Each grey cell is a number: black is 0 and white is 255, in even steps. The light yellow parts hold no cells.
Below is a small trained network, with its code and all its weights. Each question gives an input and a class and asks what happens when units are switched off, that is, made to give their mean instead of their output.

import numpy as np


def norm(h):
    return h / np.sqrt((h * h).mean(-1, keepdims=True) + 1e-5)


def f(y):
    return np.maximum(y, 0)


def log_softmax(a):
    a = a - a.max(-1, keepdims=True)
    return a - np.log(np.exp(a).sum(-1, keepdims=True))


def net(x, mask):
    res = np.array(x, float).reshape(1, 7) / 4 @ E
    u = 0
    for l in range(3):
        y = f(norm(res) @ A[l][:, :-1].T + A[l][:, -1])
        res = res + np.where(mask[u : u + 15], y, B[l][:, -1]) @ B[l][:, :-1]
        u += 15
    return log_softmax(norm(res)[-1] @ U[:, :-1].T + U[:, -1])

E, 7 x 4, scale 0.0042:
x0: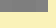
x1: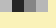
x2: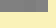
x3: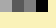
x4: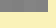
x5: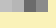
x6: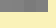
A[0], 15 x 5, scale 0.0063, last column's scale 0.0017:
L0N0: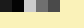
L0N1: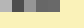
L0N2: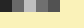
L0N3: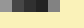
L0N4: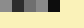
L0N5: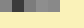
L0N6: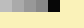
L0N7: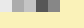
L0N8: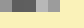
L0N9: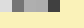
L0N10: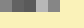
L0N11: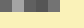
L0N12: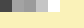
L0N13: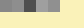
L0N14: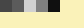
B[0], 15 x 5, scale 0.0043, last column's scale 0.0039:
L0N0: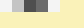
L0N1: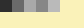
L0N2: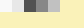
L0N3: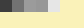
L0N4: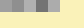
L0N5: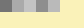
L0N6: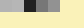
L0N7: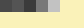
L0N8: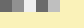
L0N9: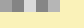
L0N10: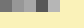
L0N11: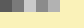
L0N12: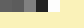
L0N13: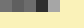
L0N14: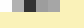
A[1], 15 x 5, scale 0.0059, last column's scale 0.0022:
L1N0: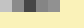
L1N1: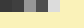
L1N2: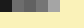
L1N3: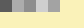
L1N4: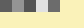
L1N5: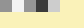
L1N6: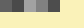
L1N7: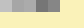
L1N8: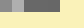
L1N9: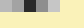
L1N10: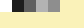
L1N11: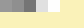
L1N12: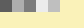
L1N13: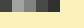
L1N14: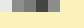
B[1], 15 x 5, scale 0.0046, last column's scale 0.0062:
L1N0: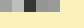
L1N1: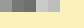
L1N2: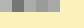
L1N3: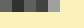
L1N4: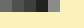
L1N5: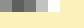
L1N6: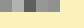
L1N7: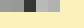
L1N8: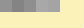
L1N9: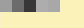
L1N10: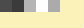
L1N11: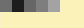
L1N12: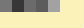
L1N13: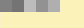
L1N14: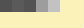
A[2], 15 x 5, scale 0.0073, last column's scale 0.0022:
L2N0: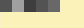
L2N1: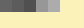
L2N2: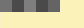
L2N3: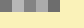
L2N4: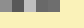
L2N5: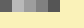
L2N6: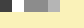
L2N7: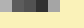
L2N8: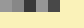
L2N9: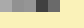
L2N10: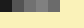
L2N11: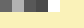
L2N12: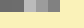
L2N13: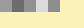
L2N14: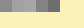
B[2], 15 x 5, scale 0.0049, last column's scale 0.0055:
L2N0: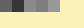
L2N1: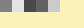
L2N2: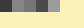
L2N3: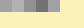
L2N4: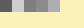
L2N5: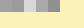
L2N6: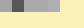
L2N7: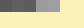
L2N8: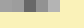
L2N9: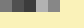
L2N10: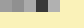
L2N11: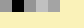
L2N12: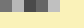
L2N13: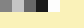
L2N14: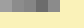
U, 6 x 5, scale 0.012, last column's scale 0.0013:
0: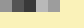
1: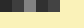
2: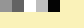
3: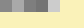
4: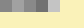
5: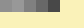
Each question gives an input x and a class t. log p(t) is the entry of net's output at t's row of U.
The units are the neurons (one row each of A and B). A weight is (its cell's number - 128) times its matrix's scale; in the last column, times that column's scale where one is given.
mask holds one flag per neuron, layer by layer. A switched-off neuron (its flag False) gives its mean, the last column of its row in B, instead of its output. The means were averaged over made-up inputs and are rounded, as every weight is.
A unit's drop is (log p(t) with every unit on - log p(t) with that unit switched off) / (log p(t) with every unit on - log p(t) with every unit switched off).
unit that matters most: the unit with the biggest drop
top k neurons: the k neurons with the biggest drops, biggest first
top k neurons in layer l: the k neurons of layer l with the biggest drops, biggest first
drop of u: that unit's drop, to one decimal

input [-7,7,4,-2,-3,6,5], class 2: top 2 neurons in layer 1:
[L1N10, L1N9]
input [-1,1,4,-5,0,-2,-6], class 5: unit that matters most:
L0N12
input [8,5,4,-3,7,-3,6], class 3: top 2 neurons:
[L2N13, L2N12]
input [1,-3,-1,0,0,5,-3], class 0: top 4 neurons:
[L0N6, L0N3, L0N8, L0N1]
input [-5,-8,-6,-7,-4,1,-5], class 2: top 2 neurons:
[L0N12, L2N6]
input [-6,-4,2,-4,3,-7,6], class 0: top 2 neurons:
[L0N2, L0N14]
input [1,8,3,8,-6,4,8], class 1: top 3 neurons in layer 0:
[L0N7, L0N1, L0N0]
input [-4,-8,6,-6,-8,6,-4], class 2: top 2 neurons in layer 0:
[L0N12, L0N0]
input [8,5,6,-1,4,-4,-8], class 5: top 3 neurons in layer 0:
[L0N8, L0N5, L0N10]
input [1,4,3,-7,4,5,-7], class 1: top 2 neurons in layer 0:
[L0N0, L0N2]
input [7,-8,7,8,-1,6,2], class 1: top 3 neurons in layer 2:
[L2N0, L2N2, L2N8]
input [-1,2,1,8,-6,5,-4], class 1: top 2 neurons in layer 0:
[L0N0, L0N3]
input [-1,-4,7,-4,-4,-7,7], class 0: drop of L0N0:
0.1
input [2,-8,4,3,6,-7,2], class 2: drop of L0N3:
0.0
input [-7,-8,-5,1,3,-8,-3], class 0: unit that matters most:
L0N2
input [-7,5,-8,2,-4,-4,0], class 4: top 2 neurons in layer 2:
[L2N13, L2N11]
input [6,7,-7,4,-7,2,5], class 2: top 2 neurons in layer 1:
[L1N10, L1N1]
